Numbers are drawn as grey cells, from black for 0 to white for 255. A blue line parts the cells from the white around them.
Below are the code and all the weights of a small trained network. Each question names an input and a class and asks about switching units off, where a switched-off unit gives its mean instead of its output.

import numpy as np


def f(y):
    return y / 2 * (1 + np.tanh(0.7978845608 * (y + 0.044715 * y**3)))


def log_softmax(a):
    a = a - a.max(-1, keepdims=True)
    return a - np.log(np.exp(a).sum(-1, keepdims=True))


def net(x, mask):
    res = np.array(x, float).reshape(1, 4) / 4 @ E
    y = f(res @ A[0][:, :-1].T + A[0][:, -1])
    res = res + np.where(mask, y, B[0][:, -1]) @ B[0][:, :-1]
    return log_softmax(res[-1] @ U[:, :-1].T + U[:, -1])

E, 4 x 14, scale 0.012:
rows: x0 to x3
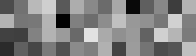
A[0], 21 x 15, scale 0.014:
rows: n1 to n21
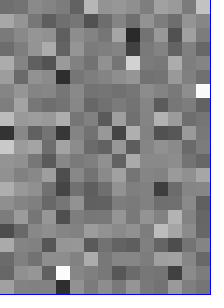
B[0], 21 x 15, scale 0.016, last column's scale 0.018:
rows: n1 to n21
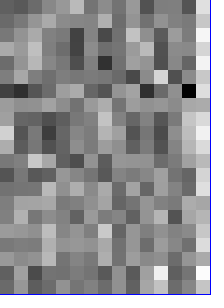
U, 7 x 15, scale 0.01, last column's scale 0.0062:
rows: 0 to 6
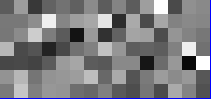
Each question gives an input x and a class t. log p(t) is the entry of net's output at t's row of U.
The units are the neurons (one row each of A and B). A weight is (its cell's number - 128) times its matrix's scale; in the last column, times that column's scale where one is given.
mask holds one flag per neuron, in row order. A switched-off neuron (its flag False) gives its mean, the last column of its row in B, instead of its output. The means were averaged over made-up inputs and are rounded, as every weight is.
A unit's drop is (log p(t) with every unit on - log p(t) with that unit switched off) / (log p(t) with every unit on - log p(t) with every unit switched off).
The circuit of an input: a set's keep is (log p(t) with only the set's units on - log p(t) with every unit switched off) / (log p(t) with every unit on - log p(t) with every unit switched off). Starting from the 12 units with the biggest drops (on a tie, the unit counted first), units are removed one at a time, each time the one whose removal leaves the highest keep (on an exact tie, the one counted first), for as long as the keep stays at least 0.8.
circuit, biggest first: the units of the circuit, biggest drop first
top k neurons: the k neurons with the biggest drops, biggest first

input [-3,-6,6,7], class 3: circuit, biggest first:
[n10]
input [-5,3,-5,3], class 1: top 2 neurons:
[n14, n3]
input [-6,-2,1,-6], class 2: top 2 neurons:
[n5, n10]
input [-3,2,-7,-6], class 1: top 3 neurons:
[n14, n10, n2]
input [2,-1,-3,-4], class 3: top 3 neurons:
[n11, n1, n9]
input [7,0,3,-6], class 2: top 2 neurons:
[n3, n10]
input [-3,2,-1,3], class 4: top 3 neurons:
[n4, n3, n9]
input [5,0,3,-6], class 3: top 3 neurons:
[n9, n5, n11]
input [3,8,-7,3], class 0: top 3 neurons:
[n21, n6, n13]
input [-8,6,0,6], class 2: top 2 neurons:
[n5, n20]
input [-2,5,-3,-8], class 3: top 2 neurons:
[n11, n9]
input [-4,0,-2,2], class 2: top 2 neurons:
[n1, n5]
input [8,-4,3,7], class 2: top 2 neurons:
[n3, n4]
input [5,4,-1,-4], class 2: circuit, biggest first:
[n3]
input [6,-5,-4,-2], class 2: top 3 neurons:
[n3, n4, n6]
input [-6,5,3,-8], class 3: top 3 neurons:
[n9, n11, n3]
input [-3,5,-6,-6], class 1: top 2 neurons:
[n14, n10]
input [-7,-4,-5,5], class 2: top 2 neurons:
[n5, n12]
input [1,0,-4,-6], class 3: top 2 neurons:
[n11, n9]
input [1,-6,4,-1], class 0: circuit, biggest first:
[n20]
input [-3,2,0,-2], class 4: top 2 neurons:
[n4, n3]
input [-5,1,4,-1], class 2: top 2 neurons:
[n5, n14]
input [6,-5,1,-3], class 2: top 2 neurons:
[n3, n4]
